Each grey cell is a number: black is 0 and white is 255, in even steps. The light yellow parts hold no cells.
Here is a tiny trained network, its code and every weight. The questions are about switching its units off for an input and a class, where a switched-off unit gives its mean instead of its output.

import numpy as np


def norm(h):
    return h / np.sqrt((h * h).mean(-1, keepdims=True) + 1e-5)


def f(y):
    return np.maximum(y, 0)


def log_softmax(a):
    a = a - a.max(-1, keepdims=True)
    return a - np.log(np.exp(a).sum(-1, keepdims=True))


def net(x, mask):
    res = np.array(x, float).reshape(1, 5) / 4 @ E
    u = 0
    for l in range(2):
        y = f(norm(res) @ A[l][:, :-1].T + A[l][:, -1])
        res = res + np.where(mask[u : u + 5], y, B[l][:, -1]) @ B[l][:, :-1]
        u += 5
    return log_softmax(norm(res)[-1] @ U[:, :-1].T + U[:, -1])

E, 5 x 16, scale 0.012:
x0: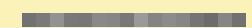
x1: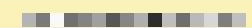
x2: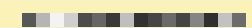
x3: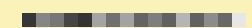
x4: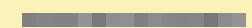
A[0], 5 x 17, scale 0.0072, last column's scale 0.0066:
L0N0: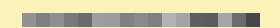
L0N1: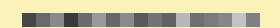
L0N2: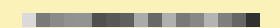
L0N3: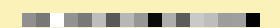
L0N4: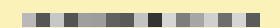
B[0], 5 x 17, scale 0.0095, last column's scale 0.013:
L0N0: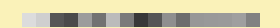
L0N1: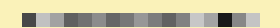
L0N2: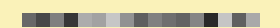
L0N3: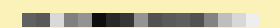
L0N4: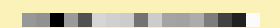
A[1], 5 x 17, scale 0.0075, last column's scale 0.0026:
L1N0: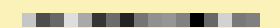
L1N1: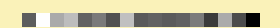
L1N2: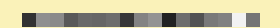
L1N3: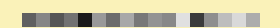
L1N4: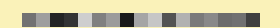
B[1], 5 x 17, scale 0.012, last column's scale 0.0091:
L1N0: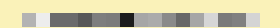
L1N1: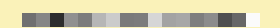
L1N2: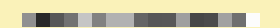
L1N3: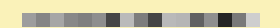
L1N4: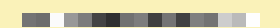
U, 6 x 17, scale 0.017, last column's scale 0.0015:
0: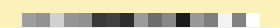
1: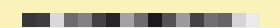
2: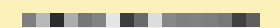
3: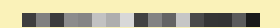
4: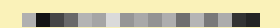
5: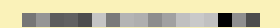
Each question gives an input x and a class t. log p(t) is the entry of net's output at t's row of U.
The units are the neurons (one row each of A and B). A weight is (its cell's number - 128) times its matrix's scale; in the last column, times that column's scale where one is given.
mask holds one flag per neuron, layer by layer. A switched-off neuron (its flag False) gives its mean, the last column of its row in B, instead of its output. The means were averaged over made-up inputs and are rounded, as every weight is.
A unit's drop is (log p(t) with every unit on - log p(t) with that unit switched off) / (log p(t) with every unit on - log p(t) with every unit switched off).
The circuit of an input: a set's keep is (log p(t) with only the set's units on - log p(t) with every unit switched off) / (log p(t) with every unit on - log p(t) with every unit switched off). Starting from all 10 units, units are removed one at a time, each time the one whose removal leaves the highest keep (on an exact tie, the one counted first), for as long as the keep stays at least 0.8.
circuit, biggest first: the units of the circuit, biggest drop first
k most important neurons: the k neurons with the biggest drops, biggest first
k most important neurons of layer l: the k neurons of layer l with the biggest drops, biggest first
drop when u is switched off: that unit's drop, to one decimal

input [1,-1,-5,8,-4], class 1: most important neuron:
[L0N4]
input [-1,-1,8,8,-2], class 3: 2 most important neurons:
[L1N1 L1N4]
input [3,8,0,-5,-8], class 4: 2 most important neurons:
[L0N4 L1N4]
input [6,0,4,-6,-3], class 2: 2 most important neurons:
[L1N1 L1N4]
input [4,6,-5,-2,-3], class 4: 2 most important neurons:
[L0N4 L0N2]
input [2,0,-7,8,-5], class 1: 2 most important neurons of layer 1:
[L1N4 L1N1]
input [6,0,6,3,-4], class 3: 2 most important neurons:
[L1N1 L1N4]
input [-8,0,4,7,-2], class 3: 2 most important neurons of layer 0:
[L0N3 L0N4]
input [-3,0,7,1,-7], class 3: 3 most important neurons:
[L1N1 L1N4 L1N2]
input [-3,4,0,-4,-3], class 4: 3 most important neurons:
[L0N4 L1N4 L0N2]
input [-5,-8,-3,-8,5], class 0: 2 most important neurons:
[L1N4 L0N4]
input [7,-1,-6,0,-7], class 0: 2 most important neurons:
[L1N4 L1N2]
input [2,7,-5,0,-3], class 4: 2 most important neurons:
[L0N4 L0N2]
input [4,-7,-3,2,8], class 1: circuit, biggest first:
[L1N4]
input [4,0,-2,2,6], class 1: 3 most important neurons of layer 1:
[L1N4 L1N1 L1N0]
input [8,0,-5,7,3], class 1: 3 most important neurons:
[L1N4 L0N4 L1N1]
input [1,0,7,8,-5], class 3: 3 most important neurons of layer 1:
[L1N1 L1N4 L1N2]
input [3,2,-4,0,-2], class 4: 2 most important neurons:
[L0N4 L0N1]
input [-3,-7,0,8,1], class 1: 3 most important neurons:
[L0N4 L1N4 L1N1]
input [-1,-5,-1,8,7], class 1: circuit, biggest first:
[L0N4]
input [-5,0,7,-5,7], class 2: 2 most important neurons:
[L1N1 L1N4]
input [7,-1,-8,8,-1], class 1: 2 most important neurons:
[L1N4 L0N4]
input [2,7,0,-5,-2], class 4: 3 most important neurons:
[L0N4 L1N4 L0N2]
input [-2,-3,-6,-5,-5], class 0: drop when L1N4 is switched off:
0.2
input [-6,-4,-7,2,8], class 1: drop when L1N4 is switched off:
0.2
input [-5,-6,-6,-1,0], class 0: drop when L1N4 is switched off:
0.5
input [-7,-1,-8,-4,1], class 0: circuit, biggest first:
[L1N4]
